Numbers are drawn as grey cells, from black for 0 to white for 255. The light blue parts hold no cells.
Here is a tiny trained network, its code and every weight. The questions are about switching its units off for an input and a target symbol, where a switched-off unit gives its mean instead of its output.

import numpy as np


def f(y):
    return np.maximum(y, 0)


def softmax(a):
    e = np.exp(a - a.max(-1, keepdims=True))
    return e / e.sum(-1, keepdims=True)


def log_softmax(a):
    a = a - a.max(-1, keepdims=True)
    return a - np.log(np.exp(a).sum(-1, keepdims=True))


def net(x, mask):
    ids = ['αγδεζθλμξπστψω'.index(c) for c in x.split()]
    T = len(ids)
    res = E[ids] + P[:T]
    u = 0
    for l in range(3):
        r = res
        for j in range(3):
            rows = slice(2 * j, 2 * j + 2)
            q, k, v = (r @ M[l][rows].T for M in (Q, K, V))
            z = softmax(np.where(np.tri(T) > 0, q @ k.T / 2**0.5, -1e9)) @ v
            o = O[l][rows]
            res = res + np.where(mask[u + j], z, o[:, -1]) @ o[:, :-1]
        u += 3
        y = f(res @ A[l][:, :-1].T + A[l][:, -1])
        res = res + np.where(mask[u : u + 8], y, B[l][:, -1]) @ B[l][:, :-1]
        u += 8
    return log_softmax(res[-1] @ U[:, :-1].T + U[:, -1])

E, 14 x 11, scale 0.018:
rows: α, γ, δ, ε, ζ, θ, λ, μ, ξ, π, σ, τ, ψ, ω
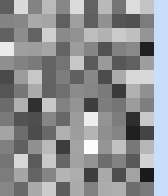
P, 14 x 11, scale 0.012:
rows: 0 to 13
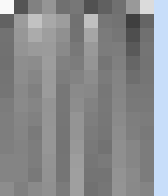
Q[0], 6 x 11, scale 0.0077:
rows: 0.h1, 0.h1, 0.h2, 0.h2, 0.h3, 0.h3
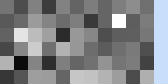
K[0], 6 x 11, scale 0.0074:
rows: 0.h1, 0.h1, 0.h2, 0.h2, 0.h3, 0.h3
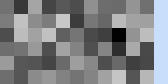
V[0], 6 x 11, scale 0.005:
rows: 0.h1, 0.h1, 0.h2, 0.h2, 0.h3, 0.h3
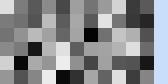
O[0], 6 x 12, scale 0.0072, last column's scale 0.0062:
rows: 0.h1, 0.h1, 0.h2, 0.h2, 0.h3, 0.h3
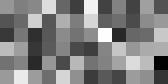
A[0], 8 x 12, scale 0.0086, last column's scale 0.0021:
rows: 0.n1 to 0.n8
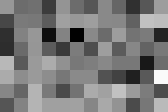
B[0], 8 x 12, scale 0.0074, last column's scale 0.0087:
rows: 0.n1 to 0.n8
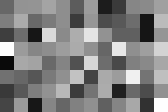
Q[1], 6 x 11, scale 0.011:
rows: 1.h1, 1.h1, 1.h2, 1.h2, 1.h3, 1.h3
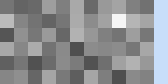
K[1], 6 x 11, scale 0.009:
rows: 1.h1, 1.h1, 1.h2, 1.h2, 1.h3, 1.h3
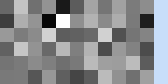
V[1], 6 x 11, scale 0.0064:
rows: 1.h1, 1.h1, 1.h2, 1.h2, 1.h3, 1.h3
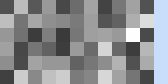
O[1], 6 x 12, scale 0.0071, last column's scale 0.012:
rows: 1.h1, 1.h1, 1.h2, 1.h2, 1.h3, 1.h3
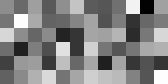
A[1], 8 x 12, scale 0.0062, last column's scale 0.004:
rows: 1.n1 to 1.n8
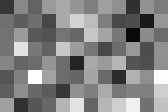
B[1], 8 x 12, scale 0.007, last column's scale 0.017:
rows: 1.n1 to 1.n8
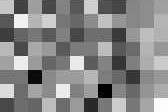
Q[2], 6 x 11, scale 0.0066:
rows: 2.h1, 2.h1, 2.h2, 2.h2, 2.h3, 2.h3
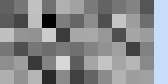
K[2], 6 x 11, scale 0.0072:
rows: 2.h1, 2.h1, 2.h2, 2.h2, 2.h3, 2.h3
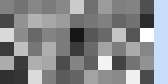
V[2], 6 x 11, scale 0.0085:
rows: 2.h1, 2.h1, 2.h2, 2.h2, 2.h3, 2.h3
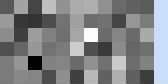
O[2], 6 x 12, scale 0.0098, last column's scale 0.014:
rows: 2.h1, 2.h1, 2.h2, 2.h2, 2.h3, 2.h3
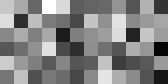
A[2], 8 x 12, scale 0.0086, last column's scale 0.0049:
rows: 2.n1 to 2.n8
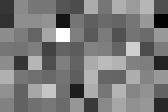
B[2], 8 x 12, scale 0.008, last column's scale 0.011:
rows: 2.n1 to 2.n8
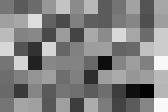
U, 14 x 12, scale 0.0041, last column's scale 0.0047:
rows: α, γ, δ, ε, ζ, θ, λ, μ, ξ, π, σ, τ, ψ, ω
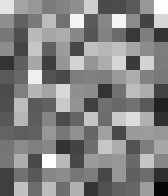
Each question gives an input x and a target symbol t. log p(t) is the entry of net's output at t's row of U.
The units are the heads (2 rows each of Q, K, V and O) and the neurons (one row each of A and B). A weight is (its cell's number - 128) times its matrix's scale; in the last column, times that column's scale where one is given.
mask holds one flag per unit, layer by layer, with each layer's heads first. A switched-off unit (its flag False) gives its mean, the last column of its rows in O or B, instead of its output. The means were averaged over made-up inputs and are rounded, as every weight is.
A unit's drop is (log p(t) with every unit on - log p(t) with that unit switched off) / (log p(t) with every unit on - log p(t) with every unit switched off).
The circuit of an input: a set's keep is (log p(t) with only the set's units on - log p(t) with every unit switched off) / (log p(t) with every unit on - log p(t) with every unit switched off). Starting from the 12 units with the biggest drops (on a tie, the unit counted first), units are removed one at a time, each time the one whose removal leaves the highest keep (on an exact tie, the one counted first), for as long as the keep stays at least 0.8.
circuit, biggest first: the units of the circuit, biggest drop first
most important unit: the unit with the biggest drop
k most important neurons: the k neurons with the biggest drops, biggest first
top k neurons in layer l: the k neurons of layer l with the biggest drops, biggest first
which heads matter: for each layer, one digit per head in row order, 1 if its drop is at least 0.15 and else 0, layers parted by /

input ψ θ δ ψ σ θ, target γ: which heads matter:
100 / 101 / 000
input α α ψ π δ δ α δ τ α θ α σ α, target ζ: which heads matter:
111 / 110 / 010
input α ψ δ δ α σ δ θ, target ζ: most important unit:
0.n8
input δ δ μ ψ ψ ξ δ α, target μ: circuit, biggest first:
(2.h1 0.h2 2.h2 1.h2)
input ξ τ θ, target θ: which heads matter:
011 / 111 / 110
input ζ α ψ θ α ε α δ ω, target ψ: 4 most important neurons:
(2.n7 2.n5 1.n2 0.n8)
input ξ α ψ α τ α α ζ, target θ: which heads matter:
011 / 011 / 110
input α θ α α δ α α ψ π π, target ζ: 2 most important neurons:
(0.n8 1.n8)
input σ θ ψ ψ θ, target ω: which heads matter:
111 / 111 / 110
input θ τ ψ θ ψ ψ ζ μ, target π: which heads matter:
101 / 001 / 110
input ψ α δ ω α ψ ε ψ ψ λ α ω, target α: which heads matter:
011 / 010 / 101
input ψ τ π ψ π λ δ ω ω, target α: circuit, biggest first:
(0.h3 1.h2 1.n8)
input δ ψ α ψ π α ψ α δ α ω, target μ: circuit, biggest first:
(2.h1 0.h3 0.h2 2.h2)
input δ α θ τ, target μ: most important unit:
2.h1
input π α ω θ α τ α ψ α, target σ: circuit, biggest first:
(2.h3 2.h2 0.h1)
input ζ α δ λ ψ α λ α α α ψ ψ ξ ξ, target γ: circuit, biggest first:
(0.h2 1.h1)
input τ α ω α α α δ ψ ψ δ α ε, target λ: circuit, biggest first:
(0.h3 1.h2 2.h3 2.h2)
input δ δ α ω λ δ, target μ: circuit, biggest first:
(2.h1 0.h3 2.h2 1.h2)
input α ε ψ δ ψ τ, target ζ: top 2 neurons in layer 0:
(0.n8 0.n6)
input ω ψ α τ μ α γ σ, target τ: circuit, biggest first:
(2.h1)
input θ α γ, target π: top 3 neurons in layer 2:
(2.n4 2.n6 2.n8)
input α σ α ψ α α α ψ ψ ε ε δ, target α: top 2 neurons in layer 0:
(0.n7 0.n4)
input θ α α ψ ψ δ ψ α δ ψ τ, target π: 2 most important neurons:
(2.n4 0.n6)
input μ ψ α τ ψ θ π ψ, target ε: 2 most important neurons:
(2.n3 2.n8)
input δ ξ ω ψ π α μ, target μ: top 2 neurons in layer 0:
(0.n8 0.n3)
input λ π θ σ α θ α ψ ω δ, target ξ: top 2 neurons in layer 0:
(0.n4 0.n8)
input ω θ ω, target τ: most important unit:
2.h1
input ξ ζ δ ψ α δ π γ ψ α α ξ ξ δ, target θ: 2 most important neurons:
(2.n2 0.n8)
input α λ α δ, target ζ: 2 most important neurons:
(0.n8 1.n5)
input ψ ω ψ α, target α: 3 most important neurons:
(0.n2 0.n6 2.n5)
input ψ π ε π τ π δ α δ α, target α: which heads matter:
011 / 010 / 001
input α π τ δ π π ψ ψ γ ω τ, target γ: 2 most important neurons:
(0.n6 0.n5)
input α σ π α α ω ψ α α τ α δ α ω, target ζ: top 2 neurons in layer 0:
(0.n8 0.n2)
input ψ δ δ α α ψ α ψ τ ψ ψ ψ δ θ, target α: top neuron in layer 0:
(0.n3)
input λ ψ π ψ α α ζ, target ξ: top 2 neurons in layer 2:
(2.n5 2.n7)
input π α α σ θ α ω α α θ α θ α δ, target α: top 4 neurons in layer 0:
(0.n4 0.n7 0.n6 0.n5)
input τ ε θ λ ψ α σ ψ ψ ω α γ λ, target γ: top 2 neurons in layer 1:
(1.n8 1.n5)
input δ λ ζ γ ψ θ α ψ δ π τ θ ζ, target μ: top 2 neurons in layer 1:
(1.n1 1.n6)
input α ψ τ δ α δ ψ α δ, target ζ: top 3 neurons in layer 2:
(2.n8 2.n5 2.n4)
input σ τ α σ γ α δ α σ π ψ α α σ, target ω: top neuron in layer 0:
(0.n8)
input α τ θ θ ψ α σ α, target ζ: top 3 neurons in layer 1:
(1.n8 1.n6 1.n1)
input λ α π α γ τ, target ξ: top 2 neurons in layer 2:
(2.n5 2.n6)
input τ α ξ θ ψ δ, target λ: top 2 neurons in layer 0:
(0.n6 0.n4)
